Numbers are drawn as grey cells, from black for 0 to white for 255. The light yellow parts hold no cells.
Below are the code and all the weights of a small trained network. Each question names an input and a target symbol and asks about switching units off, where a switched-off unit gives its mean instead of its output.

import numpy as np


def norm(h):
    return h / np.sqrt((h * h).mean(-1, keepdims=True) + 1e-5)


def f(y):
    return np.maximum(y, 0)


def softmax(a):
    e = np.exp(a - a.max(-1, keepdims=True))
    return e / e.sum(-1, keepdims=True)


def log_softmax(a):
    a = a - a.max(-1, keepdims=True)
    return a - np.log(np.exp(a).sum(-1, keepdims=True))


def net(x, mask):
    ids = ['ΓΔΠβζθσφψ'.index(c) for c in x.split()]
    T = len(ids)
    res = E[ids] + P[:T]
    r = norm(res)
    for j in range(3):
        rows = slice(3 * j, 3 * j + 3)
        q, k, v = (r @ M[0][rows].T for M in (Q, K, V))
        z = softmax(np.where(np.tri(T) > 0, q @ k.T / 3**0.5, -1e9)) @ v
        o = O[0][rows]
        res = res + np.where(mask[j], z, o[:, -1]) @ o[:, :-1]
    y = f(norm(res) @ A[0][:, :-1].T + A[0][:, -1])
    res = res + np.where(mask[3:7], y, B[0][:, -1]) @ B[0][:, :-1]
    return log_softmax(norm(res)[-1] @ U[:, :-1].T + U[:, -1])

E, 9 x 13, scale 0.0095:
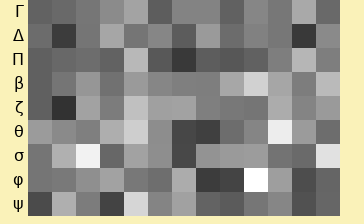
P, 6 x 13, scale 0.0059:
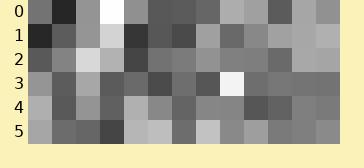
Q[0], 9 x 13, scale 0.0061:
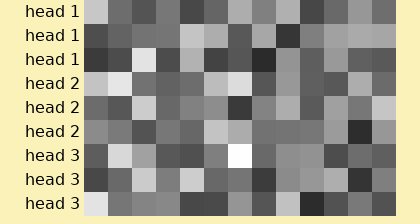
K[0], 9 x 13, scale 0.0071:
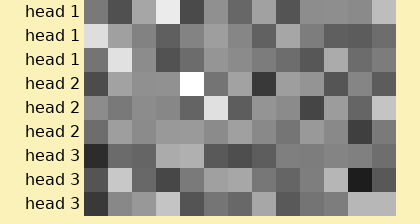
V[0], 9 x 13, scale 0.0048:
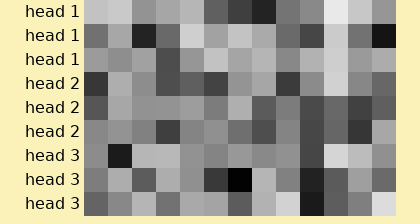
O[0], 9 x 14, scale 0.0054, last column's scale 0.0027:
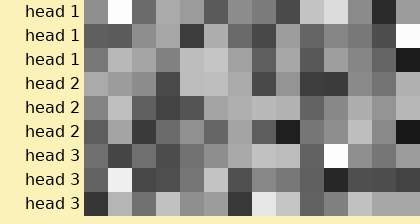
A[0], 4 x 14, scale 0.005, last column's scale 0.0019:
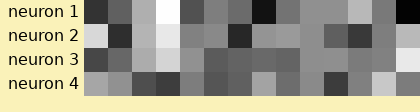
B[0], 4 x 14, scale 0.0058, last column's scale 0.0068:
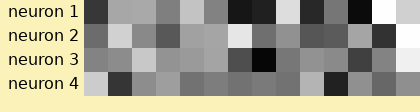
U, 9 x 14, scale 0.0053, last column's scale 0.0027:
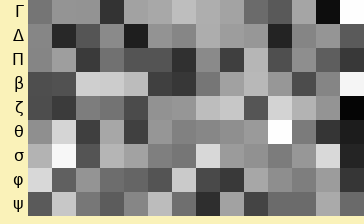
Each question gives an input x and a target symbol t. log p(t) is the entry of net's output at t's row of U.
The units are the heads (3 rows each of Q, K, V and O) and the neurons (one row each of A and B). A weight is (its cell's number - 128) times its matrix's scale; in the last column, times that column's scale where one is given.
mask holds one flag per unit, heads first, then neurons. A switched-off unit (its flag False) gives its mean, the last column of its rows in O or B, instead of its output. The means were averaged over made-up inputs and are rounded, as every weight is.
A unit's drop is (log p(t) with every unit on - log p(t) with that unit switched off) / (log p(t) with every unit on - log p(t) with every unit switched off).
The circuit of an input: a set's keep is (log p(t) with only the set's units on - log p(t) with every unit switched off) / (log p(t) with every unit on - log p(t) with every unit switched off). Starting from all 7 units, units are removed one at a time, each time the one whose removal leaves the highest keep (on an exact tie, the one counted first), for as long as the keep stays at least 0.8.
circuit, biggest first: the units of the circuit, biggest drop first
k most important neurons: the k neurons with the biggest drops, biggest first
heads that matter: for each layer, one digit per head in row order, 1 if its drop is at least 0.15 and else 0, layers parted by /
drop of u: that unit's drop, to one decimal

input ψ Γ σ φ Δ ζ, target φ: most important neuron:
neuron 1
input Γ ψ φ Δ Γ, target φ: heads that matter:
101
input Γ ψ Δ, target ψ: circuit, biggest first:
neuron 2; neuron 1
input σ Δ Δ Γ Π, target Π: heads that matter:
101
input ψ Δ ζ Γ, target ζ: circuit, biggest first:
head 3; neuron 3
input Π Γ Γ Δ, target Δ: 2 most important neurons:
neuron 4; neuron 1
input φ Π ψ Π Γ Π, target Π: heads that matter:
001
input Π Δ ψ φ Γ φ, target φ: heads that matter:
001
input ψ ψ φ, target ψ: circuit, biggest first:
neuron 1; head 2
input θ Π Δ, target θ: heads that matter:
101
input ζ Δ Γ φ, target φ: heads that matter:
101
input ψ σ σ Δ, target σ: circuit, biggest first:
head 1; head 3
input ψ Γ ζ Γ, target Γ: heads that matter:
010
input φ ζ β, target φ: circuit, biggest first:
head 3
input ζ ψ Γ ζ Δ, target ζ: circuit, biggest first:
head 3; neuron 1
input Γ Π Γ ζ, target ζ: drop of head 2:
-0.1
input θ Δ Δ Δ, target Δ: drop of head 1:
1.2
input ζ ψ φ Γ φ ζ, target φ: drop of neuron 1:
0.1
